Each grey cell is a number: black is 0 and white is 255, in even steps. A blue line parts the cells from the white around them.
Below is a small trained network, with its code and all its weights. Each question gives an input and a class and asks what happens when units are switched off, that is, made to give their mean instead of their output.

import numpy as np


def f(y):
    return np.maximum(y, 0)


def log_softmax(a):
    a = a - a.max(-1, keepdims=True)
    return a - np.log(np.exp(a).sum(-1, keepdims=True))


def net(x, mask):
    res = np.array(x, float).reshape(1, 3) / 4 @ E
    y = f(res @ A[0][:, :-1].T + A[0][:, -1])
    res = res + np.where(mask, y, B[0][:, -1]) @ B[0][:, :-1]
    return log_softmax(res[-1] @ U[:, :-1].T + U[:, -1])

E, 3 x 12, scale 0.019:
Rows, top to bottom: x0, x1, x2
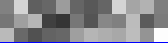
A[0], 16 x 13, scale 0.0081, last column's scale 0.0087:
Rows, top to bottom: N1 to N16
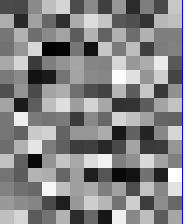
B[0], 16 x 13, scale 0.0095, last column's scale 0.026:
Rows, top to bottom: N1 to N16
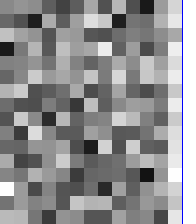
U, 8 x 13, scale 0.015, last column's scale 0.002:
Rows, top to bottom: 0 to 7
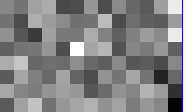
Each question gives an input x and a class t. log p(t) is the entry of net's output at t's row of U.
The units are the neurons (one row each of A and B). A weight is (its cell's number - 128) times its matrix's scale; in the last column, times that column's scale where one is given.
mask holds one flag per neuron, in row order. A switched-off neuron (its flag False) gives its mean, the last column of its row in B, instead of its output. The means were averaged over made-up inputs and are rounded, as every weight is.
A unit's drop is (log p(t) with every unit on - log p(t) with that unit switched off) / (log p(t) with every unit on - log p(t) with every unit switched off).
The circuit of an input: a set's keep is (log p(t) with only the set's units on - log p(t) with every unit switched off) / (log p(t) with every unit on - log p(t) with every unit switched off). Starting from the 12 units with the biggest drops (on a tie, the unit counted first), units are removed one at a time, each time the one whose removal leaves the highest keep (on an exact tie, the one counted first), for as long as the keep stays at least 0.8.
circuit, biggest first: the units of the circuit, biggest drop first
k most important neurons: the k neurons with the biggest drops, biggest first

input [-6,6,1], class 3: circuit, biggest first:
N2
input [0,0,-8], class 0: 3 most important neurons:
N1, N13, N4
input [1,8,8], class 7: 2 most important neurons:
N6, N5
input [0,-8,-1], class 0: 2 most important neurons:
N8, N1
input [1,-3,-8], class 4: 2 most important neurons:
N7, N6
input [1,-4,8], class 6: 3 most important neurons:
N5, N6, N12
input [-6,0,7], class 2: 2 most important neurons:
N8, N12
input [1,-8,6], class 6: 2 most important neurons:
N5, N12
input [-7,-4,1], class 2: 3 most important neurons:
N2, N8, N12
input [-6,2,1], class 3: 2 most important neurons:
N2, N11
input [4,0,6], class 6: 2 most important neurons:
N4, N12
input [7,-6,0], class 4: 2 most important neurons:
N7, N16
